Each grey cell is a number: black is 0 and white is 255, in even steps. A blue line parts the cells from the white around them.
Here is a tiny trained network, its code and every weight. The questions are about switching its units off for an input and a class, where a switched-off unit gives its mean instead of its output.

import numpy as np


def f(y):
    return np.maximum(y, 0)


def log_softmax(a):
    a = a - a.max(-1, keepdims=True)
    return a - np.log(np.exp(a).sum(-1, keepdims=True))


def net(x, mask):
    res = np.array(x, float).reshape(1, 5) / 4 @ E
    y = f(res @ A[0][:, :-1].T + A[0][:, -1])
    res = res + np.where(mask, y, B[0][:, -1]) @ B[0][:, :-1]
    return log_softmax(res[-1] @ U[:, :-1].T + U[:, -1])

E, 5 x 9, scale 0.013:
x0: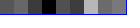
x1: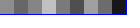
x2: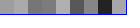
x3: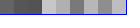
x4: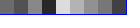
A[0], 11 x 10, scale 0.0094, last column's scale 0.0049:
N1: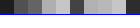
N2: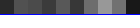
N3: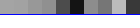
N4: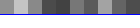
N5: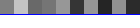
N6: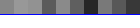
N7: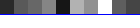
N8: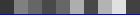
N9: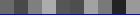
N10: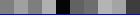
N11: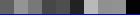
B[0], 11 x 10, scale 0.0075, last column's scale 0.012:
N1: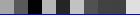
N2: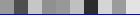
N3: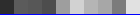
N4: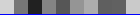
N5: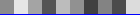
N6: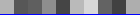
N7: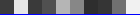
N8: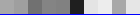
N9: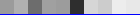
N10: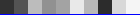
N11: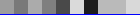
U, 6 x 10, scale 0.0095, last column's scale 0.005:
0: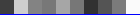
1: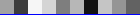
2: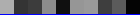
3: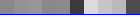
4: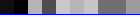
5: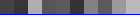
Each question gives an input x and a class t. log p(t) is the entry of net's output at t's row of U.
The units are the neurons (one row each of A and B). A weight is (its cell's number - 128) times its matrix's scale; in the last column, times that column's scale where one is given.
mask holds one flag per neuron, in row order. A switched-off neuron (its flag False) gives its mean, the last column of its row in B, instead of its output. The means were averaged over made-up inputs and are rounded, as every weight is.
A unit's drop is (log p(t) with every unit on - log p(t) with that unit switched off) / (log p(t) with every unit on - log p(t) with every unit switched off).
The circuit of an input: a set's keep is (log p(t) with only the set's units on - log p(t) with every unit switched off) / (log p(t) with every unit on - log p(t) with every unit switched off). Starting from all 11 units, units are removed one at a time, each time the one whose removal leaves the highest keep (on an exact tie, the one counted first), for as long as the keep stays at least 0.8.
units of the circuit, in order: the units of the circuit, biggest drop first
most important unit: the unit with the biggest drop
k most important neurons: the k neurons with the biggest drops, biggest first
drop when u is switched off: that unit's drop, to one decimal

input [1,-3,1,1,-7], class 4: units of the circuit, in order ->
N10, N3
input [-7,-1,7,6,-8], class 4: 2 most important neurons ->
N3, N10
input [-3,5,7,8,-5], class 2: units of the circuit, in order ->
N1
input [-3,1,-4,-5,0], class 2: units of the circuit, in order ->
N4, N2
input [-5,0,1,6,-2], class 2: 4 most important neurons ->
N1, N2, N11, N5
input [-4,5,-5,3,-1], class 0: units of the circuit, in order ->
N7, N2
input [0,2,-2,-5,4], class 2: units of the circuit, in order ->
N10, N6
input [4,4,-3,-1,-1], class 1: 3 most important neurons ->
N2, N8, N11
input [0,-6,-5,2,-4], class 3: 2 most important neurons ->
N8, N5
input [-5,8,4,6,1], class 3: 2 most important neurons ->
N9, N2
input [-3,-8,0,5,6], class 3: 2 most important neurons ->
N8, N10
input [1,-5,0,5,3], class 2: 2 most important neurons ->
N1, N9
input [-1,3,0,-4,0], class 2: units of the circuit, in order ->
N2, N5
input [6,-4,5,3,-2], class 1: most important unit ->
N11
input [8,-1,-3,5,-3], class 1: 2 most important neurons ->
N2, N11
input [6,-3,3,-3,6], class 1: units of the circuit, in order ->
N2, N11, N3
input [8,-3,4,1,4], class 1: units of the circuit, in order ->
N2, N11
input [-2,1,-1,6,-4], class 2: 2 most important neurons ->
N1, N2
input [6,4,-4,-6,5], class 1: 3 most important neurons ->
N2, N11, N1
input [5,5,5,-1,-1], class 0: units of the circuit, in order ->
N5
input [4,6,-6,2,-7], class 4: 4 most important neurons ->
N10, N3, N5, N8
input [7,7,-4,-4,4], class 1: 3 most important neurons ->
N2, N11, N8
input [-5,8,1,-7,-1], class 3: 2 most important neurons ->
N9, N1
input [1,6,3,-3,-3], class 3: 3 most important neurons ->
N9, N7, N1
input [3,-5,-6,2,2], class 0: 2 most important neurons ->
N7, N9
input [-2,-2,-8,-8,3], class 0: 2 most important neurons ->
N7, N1
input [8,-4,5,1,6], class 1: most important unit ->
N2
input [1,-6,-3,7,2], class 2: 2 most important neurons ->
N1, N9
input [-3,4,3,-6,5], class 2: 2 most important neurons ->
N6, N10
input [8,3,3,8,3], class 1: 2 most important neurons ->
N2, N11
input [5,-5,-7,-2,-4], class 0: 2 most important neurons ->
N7, N9
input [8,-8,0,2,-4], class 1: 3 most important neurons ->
N11, N2, N9
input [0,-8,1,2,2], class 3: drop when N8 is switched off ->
0.3
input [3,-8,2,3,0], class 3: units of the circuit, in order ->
N8
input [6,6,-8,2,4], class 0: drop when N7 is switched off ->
1.3
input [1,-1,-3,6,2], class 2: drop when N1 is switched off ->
0.6
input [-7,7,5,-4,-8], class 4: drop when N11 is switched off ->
0.1
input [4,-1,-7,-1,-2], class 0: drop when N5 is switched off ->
0.0
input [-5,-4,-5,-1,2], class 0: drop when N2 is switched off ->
0.3
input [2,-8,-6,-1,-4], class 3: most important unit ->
N8
